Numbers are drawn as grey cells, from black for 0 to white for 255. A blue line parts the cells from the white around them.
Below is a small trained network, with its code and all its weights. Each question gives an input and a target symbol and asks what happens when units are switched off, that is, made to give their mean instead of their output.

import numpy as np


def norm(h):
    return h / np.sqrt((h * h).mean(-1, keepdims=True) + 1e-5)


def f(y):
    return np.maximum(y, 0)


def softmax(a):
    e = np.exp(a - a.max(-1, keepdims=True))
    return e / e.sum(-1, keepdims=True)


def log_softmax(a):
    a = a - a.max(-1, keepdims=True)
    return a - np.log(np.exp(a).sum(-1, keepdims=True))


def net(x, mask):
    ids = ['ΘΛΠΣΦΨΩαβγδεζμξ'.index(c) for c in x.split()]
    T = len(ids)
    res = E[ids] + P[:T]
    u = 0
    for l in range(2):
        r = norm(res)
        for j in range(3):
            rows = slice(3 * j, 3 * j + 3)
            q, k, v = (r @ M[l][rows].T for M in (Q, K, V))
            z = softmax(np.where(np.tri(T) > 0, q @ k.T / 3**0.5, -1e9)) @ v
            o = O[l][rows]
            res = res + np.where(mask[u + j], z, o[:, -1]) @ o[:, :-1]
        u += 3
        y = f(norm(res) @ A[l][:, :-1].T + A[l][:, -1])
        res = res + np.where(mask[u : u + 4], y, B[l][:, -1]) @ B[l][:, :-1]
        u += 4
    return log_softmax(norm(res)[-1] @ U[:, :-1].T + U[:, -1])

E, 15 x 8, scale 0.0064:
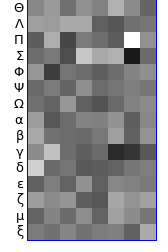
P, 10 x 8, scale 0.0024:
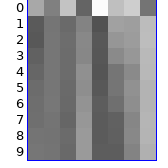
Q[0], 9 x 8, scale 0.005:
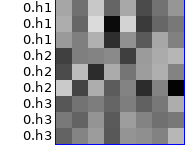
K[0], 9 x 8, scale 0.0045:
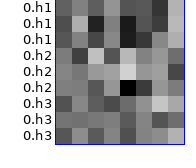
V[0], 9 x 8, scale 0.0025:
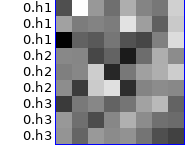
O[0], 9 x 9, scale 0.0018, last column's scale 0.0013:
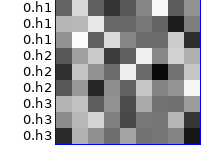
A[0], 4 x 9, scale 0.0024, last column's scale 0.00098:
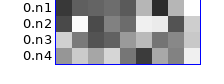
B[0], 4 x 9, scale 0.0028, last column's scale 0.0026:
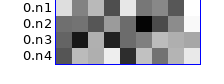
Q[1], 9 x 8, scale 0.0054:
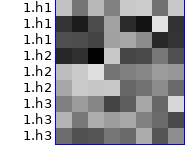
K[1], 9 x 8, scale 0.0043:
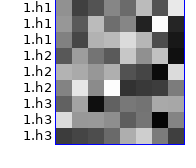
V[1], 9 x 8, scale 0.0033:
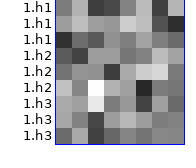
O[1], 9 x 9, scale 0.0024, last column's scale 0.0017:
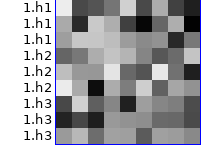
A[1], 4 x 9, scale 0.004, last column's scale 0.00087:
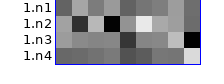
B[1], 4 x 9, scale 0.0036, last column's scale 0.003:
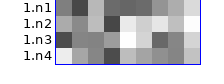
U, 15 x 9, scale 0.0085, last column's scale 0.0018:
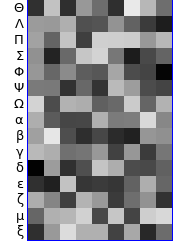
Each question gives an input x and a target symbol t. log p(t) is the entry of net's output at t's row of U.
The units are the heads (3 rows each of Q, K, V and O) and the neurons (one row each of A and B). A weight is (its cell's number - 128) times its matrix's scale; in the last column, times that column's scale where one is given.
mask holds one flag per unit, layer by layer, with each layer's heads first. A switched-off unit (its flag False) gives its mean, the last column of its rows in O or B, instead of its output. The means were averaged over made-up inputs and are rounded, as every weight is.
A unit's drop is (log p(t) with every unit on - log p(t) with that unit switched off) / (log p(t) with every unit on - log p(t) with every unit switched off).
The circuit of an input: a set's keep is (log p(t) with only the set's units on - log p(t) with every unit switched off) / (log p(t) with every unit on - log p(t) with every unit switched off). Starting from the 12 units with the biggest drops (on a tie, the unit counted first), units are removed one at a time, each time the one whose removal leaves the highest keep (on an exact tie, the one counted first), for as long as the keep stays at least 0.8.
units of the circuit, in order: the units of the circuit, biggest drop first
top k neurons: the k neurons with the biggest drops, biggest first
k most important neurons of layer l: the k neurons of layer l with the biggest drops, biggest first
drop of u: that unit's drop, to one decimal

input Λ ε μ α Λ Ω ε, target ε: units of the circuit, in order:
[1.h1 0.h1]
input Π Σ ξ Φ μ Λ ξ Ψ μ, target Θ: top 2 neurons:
[1.n2 0.n2]
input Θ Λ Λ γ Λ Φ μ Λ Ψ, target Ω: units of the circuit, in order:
[1.h2 0.h1]
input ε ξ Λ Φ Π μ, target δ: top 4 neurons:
[0.n2 0.n1 1.n2 0.n4]
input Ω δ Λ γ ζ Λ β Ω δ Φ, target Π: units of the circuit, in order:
[1.n2 0.n2]
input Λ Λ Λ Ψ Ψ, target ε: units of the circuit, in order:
[1.h1 0.h1]
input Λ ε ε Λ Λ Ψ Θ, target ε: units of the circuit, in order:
[0.n2 1.h1 0.h1]
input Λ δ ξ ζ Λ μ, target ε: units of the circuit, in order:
[1.h1 0.h1 0.n2]
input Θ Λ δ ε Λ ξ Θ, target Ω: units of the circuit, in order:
[1.h2 0.h1 1.h1 0.n2]
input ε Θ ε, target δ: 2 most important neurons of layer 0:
[0.n2 0.n1]
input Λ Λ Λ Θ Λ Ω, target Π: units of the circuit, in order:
[0.n2 1.n2]
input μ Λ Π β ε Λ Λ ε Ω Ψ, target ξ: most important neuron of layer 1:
[1.n2]
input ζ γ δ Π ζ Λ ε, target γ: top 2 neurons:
[0.n1 1.n2]
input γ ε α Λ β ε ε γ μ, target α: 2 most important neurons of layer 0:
[0.n2 0.n4]
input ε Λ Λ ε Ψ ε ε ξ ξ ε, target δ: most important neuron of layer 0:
[0.n2]
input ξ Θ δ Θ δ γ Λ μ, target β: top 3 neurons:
[0.n2 1.n2 1.n4]
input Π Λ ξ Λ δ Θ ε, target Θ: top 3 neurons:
[1.n2 0.n2 1.n3]
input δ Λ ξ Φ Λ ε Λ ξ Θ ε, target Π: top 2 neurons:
[0.n2 0.n1]
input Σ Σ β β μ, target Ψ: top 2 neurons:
[1.n2 1.n4]
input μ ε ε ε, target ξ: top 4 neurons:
[0.n1 0.n2 1.n2 0.n3]
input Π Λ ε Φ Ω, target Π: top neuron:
[1.n2]
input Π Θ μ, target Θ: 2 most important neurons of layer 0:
[0.n2 0.n4]
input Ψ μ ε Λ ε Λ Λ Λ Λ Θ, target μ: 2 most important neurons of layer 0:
[0.n1 0.n2]
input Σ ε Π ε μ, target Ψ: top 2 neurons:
[1.n2 1.n3]
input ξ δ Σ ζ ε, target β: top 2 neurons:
[1.n2 1.n4]
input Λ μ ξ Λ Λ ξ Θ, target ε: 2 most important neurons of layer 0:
[0.n2 0.n4]
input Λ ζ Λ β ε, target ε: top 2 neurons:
[0.n4 1.n2]
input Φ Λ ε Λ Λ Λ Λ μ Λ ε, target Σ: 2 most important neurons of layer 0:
[0.n1 0.n4]
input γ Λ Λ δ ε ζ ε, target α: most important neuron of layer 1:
[1.n4]
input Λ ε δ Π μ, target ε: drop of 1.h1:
0.4
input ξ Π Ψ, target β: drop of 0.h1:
0.4
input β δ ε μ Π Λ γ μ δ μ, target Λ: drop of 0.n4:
0.1
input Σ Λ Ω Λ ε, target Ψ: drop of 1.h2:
0.0
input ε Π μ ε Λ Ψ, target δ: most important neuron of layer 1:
[1.n2]
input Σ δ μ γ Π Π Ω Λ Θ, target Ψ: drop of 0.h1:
0.2
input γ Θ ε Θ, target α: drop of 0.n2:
1.4
